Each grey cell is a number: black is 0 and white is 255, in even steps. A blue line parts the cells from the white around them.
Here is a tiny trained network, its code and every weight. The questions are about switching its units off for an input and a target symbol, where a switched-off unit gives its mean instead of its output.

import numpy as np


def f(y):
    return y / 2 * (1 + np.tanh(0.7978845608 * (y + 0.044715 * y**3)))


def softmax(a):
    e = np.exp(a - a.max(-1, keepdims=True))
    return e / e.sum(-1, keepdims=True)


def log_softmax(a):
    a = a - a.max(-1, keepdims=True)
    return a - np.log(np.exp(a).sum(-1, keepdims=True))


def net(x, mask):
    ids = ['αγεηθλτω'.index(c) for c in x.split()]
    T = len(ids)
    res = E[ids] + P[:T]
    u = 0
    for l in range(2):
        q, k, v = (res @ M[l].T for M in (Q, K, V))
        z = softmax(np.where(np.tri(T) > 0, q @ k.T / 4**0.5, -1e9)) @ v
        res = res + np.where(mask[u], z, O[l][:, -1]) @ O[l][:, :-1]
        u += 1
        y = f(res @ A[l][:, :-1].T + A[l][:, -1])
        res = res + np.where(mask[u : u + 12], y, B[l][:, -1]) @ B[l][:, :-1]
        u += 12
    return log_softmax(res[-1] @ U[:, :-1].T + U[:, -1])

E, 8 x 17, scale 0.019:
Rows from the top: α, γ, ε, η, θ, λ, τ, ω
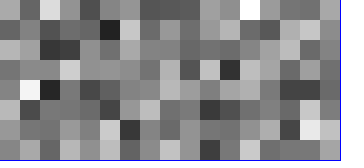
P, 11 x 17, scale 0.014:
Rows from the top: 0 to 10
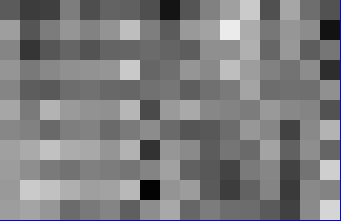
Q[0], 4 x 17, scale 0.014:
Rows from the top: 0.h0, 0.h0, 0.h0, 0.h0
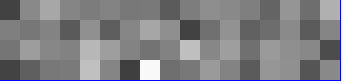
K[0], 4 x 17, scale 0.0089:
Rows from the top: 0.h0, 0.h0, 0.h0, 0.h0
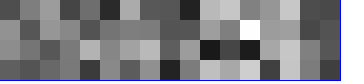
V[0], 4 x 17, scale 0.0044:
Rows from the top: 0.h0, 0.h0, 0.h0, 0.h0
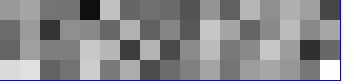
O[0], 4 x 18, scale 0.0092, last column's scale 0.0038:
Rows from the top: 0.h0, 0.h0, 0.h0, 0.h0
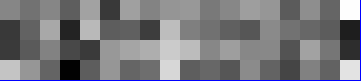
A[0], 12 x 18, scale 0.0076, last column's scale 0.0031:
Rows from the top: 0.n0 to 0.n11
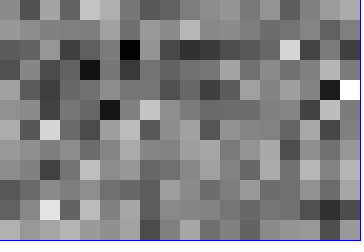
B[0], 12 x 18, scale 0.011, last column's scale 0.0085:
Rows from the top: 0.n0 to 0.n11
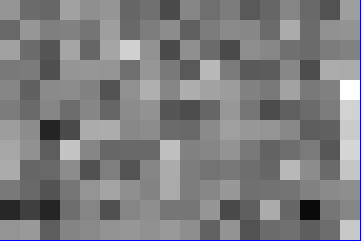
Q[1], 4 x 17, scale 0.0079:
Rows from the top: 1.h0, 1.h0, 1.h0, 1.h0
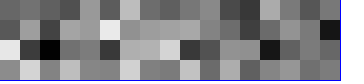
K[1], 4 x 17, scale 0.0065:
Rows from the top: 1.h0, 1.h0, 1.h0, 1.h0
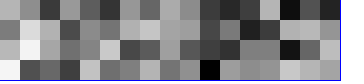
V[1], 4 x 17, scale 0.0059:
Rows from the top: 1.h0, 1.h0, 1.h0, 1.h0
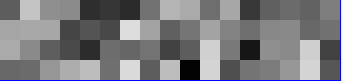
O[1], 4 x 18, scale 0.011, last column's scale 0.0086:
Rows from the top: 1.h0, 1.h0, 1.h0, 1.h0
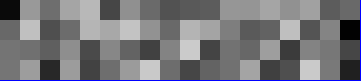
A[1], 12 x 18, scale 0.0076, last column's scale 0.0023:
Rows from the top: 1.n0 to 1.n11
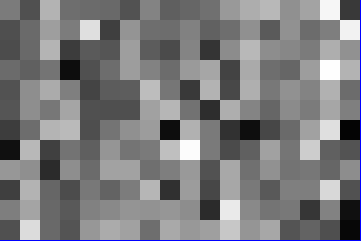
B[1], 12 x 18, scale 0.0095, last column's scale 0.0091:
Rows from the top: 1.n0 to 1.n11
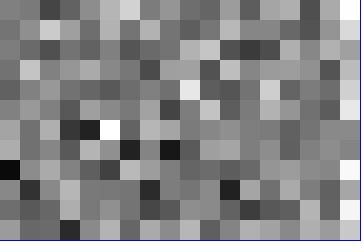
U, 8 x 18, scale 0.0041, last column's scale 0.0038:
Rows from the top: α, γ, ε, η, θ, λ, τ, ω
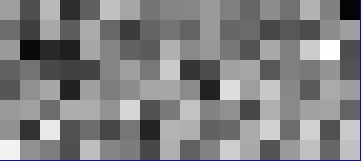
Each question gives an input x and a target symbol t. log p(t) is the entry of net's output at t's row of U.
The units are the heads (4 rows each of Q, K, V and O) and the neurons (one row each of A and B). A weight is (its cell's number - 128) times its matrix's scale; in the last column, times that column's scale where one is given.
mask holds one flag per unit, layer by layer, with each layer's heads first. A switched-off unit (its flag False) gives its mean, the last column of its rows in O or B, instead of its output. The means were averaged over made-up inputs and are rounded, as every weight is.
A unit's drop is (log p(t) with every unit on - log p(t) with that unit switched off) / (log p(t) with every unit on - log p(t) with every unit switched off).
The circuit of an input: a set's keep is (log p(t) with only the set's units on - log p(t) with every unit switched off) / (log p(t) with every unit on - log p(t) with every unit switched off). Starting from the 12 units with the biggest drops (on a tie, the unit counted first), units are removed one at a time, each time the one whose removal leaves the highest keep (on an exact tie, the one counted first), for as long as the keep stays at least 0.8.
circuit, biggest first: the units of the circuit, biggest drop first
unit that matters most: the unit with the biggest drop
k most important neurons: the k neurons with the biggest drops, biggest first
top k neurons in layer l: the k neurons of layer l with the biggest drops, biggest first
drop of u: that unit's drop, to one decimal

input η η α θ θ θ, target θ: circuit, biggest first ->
[1.h0; 1.n11]
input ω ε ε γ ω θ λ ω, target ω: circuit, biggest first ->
[1.h0; 1.n8]
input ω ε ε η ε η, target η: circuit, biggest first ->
[0.n4; 1.h0]
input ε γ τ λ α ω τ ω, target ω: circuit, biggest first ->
[1.h0; 1.n8; 1.n4]
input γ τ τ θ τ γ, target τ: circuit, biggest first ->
[1.h0; 1.n0]
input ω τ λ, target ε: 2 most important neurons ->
[0.n4; 1.n2]
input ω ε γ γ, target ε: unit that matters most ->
0.h0
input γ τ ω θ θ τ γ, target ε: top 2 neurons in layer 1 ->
[1.n2; 1.n0]
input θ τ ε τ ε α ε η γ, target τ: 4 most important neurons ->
[1.n4; 1.n9; 1.n3; 0.n7]
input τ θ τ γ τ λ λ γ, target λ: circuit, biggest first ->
[0.h0; 1.h0]
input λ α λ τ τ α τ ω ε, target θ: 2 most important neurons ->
[1.n4; 0.n11]
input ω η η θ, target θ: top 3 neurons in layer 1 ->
[1.n11; 1.n1; 1.n8]
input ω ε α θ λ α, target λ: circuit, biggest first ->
[0.h0; 1.h0; 0.n11]
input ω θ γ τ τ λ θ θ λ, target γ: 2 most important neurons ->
[0.n5; 1.n9]
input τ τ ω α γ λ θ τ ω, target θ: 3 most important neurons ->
[0.n6; 1.n4; 1.n0]
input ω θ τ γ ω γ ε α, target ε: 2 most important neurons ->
[0.n6; 1.n11]
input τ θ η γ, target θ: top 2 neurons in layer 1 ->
[1.n1; 1.n11]
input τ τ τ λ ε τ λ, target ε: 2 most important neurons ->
[1.n2; 1.n0]
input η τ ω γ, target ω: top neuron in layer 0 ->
[0.n8]
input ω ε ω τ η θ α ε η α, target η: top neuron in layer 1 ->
[1.n8]
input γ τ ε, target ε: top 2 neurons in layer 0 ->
[0.n7; 0.n8]
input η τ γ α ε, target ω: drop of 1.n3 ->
0.3
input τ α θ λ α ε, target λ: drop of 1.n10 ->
0.1
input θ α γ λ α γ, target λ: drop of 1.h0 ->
0.7
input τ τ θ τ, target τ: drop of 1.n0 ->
0.1
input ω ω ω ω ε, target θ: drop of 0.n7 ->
0.1
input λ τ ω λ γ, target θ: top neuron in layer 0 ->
[0.n8]
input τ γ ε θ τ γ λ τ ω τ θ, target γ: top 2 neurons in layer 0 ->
[0.n5; 0.n3]
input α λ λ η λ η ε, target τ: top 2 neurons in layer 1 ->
[1.n4; 1.n9]
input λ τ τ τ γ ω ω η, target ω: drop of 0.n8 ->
0.0
